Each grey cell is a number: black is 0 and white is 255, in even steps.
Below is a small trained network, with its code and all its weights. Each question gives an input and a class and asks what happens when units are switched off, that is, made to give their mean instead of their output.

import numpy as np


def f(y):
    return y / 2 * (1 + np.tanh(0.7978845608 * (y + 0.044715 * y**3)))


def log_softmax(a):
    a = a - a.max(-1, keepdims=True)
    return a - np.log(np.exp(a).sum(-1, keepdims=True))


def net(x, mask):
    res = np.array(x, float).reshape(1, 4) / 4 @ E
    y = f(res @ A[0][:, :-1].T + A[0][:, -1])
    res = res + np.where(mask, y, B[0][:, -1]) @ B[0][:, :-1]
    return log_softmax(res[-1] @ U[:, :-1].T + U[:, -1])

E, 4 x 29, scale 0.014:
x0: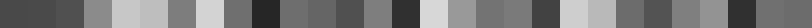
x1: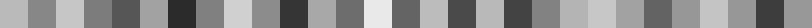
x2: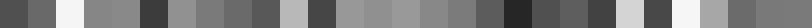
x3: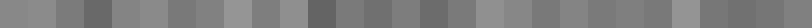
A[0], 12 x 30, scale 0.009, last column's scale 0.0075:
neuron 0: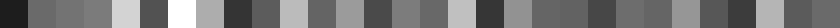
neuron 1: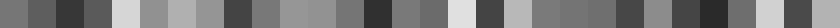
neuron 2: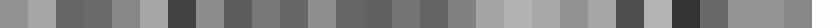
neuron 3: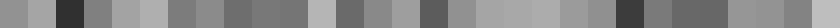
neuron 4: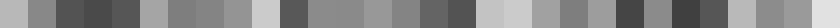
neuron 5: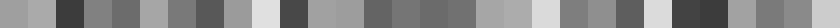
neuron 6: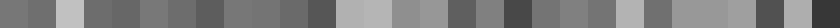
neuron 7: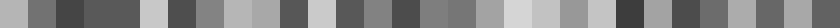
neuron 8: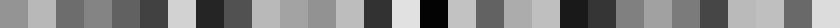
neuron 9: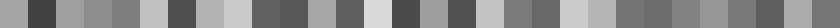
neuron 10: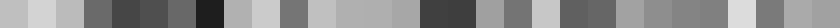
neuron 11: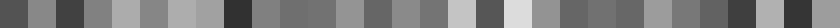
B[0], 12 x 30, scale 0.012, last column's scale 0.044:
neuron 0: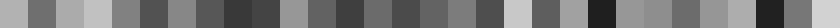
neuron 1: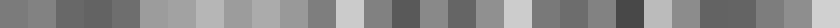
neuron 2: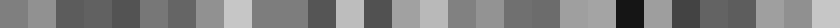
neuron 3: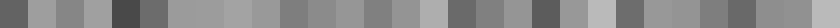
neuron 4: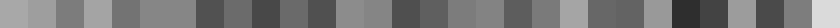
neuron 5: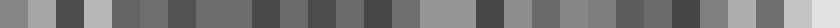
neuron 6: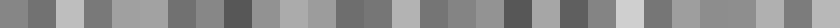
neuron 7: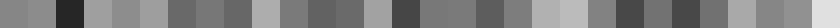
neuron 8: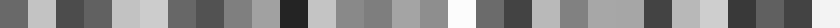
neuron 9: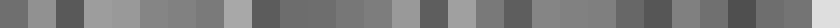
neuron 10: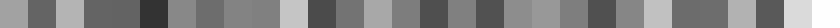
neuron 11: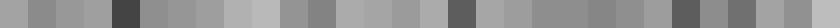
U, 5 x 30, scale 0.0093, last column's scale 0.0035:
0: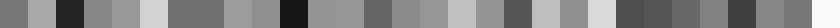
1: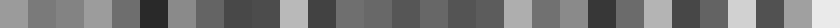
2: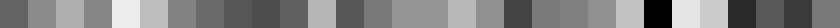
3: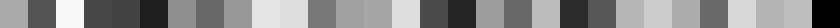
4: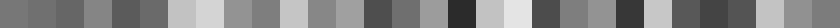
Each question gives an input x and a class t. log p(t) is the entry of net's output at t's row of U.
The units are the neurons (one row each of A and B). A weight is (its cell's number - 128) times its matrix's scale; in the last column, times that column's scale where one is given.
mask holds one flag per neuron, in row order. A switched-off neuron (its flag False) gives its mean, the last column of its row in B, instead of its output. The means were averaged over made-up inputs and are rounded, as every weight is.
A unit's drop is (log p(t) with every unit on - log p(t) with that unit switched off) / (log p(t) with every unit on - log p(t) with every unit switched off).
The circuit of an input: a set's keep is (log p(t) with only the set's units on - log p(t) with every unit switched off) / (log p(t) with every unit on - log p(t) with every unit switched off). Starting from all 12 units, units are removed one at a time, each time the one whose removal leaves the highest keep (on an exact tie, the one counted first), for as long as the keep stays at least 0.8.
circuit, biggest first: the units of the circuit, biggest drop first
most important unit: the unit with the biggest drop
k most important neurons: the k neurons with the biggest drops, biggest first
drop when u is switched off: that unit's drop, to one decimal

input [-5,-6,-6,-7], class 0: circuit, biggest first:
(neuron 8)
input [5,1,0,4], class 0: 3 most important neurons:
(neuron 10; neuron 0; neuron 6)
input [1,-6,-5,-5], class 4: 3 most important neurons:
(neuron 1; neuron 11; neuron 0)
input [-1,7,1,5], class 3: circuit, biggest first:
(neuron 8; neuron 5; neuron 0)
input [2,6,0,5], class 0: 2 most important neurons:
(neuron 0; neuron 10)
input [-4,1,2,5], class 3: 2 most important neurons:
(neuron 10; neuron 9)
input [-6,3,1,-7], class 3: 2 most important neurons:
(neuron 10; neuron 0)
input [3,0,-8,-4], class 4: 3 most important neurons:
(neuron 8; neuron 1; neuron 3)
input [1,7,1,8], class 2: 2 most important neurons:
(neuron 2; neuron 9)
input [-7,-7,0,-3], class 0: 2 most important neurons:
(neuron 8; neuron 1)
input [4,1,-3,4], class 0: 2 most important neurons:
(neuron 10; neuron 0)
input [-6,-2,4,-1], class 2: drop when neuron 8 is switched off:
0.9
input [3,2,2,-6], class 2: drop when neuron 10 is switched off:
0.4
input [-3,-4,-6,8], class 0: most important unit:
neuron 8
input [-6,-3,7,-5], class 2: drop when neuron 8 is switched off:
0.8
